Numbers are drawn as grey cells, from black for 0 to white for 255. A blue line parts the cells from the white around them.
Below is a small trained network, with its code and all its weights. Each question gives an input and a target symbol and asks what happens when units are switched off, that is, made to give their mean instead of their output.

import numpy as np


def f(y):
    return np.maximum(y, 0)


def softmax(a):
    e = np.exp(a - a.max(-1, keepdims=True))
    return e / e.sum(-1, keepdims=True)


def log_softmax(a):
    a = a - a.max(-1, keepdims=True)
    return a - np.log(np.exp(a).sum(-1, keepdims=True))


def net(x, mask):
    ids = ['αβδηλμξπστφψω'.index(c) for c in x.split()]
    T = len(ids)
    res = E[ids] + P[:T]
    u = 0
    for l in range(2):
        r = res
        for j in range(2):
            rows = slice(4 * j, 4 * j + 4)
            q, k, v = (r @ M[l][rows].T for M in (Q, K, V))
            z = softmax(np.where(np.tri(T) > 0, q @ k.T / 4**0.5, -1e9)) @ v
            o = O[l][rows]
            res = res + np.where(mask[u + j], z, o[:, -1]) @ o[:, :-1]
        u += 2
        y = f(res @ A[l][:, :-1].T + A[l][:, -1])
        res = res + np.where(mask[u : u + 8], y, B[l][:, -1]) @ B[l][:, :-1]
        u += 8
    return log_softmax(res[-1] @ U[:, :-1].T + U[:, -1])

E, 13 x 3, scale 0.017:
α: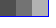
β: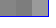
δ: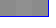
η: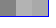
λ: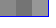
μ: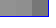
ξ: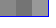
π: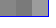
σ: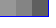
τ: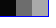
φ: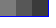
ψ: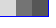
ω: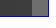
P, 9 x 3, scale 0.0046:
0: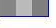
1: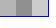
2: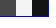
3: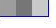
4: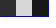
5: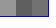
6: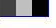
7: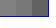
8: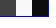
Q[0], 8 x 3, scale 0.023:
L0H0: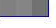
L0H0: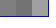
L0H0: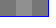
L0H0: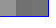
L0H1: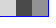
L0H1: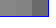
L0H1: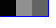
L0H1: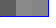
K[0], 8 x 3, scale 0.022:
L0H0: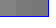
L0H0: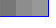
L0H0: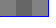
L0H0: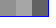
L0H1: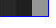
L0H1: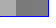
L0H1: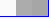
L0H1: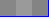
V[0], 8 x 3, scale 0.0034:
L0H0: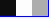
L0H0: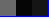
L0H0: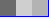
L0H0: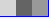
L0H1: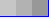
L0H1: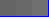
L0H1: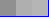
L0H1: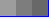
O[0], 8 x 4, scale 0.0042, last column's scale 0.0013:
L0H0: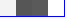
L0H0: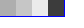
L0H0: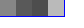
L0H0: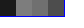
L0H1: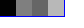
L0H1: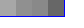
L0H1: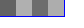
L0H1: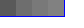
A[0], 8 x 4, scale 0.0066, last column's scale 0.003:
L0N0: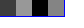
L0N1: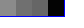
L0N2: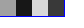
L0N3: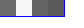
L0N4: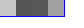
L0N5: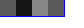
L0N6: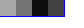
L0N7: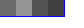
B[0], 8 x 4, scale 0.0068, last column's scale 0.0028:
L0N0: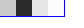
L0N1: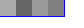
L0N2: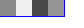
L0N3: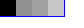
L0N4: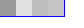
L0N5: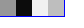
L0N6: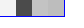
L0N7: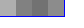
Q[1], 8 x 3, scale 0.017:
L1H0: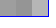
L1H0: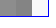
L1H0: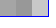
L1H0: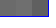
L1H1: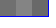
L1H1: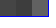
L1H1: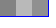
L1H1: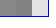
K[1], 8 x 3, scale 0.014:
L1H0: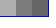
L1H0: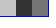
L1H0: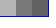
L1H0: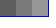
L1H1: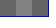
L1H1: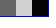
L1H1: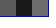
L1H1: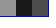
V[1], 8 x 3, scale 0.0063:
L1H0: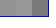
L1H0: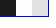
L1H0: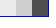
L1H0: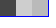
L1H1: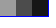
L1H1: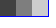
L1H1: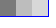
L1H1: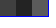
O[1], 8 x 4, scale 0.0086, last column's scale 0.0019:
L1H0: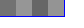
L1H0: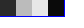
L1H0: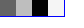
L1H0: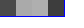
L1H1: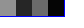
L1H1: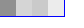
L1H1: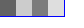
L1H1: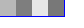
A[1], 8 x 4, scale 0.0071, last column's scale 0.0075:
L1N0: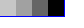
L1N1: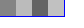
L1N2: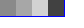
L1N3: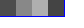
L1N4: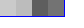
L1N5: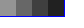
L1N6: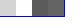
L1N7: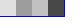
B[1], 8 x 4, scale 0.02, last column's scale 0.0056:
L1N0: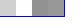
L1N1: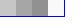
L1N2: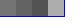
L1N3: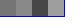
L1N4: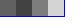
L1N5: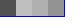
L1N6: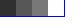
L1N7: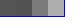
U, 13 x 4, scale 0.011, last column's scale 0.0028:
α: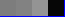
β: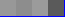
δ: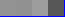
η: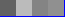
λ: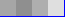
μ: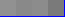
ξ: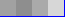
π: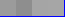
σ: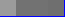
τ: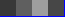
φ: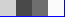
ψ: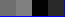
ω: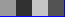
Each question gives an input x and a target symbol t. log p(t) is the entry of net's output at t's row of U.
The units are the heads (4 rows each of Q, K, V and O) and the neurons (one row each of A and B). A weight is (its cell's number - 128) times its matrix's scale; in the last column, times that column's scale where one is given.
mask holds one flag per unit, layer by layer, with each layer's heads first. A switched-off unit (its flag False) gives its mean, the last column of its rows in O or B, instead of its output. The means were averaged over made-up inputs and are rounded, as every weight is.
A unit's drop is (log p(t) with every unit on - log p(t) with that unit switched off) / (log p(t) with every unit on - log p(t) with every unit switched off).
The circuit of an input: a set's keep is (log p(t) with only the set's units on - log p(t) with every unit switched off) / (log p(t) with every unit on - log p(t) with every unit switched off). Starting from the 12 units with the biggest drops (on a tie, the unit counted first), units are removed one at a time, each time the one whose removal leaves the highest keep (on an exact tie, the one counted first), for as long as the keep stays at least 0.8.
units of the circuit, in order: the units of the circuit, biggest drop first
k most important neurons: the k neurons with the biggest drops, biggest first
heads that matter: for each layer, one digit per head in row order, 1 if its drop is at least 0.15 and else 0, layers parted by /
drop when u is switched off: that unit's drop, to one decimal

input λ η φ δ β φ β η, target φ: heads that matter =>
00 / 11
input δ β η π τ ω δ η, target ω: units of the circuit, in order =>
L1H1, L1N7, L1H0
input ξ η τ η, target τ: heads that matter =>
01 / 01
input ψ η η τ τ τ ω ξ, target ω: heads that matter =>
11 / 01
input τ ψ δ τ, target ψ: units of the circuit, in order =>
L1H0
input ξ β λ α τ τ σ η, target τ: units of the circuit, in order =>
L1H1, L1N6, L1N7
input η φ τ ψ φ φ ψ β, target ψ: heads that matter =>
01 / 10
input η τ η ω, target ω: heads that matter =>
10 / 10
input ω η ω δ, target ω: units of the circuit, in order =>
L1H1, L1N7, L1H0
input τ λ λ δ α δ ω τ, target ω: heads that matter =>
00 / 10
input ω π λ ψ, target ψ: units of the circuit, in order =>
L1H0, L1N6
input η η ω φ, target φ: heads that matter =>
00 / 10
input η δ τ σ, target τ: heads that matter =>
01 / 01
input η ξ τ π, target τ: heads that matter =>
01 / 01
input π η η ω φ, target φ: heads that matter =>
00 / 00
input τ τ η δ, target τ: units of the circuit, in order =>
L1N6, L1H1, L1N7, L0N5
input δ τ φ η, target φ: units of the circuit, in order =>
L0N0, L1H0
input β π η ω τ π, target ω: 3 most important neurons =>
L1N7, L0N5, L0N4
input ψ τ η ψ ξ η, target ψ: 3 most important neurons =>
L1N6, L0N6, L0N3
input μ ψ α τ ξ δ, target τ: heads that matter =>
11 / 01
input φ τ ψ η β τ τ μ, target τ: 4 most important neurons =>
L1N6, L0N5, L1N4, L1N7
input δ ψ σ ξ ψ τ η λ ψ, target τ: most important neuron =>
L1N6
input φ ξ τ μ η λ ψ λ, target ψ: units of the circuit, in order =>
L1H0, L0N6
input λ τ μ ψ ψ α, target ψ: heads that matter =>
00 / 11
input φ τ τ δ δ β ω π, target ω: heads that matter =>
01 / 01
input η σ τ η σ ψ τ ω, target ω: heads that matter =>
00 / 10
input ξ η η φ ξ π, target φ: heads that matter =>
01 / 11
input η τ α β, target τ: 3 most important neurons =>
L1N6, L0N5, L1N7
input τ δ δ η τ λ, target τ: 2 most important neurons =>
L1N6, L0N4
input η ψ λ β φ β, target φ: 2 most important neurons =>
L0N0, L1N6
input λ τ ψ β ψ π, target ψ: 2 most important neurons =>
L0N6, L1N6
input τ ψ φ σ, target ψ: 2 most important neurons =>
L1N6, L0N3
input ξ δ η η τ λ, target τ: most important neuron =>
L0N0
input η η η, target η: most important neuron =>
L0N3
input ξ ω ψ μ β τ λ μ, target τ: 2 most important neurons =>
L1N6, L0N5
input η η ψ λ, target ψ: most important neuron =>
L0N6
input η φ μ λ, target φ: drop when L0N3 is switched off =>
0.2
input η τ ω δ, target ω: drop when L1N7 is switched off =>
0.3
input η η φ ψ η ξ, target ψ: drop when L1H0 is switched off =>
0.7
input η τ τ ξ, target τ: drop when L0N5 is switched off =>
0.2
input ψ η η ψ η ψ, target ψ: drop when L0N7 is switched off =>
0.0
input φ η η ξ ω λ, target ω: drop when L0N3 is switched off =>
0.1
